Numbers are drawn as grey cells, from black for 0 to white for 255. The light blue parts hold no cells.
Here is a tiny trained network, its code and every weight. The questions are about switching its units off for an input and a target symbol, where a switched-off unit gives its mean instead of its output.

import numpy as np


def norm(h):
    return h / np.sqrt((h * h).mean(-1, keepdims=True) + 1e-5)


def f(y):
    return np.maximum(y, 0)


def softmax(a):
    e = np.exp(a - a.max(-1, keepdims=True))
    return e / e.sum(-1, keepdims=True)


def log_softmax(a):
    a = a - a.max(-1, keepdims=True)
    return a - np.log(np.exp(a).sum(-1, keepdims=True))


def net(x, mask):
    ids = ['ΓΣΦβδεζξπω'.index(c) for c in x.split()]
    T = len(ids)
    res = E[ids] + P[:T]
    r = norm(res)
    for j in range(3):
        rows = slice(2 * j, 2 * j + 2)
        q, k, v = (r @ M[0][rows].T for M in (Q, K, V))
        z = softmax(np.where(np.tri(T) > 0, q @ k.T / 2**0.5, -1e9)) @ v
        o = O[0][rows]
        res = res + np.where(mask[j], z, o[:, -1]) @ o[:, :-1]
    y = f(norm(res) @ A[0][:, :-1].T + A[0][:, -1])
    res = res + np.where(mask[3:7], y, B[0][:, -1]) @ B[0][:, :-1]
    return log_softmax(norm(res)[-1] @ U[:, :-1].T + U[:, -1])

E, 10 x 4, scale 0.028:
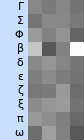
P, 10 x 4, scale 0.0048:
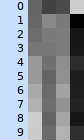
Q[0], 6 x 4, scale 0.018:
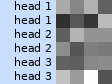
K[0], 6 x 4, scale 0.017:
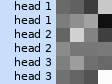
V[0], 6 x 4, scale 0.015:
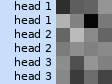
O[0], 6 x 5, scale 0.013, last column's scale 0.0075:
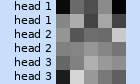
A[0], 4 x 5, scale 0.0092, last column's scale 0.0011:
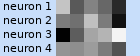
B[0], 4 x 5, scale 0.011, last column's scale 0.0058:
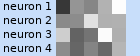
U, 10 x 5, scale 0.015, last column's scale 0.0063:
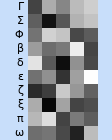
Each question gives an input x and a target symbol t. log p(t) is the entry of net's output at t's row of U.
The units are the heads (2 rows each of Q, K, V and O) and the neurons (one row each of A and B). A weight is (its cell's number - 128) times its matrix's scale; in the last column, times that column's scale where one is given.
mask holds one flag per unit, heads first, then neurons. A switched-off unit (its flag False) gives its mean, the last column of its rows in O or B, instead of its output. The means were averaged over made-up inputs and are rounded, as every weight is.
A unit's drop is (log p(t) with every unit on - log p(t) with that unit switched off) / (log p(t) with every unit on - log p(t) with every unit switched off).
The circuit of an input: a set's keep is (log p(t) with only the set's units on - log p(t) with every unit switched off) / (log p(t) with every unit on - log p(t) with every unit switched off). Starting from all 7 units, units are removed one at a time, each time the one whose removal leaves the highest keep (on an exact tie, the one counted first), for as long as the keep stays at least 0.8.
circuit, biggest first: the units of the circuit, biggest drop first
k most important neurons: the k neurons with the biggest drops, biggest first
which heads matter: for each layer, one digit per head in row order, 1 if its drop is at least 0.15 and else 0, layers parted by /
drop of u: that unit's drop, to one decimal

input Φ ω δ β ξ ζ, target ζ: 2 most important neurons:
(neuron 1; neuron 3)
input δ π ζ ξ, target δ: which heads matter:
101
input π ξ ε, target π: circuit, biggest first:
(head 1)
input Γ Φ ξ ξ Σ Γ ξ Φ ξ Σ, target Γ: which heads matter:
101
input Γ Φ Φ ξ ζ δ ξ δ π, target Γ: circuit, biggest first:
(head 3; head 1)
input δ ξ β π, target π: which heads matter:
110
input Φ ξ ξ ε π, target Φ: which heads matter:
001
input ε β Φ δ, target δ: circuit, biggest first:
(head 1; head 3)
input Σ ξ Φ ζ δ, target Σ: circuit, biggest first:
(head 1; neuron 3)
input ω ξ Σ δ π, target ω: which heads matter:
100
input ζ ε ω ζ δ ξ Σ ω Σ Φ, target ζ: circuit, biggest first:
(head 1; head 3)
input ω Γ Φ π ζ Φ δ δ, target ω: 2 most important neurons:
(neuron 1; neuron 3)
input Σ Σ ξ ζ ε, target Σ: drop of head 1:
1.0
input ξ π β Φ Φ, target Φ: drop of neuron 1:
0.1
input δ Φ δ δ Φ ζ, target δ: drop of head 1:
0.3
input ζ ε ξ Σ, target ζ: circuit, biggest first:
(head 1)
